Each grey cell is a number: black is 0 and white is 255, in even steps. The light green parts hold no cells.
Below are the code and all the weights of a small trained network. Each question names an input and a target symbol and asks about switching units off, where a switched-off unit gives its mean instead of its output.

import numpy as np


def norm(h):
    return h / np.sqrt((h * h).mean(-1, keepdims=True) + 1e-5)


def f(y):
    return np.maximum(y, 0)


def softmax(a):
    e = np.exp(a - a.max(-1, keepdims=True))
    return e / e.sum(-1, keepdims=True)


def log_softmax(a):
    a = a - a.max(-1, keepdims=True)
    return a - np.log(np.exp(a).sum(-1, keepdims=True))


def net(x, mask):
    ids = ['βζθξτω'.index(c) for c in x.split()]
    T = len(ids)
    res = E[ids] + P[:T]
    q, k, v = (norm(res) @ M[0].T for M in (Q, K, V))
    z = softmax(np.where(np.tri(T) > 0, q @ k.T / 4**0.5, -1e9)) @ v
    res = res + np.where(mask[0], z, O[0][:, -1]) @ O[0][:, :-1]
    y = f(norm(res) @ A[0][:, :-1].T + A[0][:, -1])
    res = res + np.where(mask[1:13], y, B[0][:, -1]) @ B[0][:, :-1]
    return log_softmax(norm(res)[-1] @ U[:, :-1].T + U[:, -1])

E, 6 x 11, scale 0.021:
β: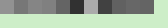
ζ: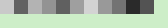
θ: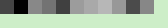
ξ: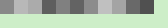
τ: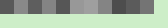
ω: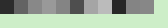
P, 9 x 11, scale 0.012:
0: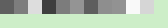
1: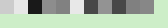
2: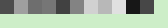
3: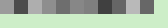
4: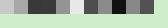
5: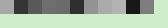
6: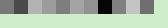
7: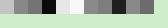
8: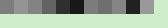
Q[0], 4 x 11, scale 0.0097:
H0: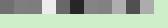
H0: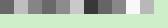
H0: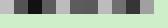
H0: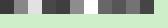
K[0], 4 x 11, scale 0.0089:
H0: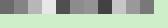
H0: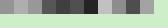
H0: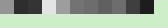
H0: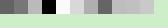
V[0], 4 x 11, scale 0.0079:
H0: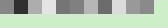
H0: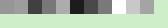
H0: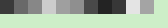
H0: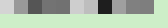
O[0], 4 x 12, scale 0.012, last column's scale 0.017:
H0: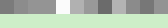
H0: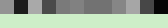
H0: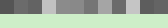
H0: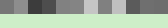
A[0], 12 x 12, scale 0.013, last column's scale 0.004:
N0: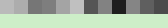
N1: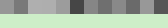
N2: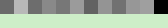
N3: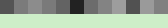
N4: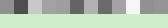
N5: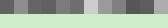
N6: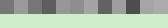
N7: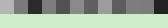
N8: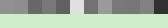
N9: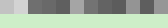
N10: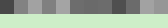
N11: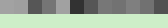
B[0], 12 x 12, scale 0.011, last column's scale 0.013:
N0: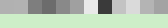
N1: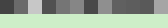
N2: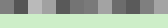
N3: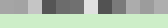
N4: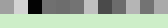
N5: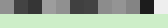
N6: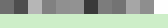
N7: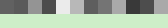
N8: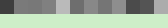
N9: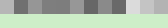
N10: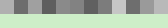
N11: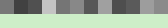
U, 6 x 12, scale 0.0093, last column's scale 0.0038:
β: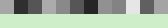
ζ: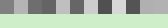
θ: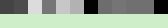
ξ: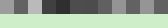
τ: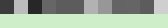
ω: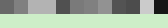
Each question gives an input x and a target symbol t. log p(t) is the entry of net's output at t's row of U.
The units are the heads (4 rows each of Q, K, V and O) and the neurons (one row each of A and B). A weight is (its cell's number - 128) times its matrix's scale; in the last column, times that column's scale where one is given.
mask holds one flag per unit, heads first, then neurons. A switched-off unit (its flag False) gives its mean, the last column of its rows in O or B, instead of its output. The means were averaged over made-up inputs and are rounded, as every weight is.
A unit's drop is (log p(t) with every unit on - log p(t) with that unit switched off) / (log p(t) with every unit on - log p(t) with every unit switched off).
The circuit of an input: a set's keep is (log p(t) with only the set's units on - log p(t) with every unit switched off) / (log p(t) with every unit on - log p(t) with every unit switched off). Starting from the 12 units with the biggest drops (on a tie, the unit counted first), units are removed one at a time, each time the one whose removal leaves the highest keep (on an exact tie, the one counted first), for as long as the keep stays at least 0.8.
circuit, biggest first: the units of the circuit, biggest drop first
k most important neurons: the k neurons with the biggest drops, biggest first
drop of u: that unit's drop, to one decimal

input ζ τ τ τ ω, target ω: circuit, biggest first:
H0; N5; N2
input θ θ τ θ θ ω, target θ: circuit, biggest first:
H0; N1
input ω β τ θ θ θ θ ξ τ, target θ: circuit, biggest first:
H0; N6
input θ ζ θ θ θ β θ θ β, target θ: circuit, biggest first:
H0; N1
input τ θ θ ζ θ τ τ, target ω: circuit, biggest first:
N5; H0
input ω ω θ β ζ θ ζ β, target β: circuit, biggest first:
N5; N9; H0
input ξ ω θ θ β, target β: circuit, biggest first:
N9
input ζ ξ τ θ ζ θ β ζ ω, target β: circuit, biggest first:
H0; N5
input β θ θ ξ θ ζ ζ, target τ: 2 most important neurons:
N4; N6
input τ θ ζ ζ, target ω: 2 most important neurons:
N5; N6
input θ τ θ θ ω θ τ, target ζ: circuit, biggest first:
H0; N0; N6
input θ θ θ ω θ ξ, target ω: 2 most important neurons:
N5; N6
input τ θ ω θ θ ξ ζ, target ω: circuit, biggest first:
H0; N5
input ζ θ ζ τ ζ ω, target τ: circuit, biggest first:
H0
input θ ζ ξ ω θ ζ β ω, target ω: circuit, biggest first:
H0; N5
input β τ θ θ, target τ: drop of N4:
0.4
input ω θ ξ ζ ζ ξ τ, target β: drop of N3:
0.1
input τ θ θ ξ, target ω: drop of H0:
0.4
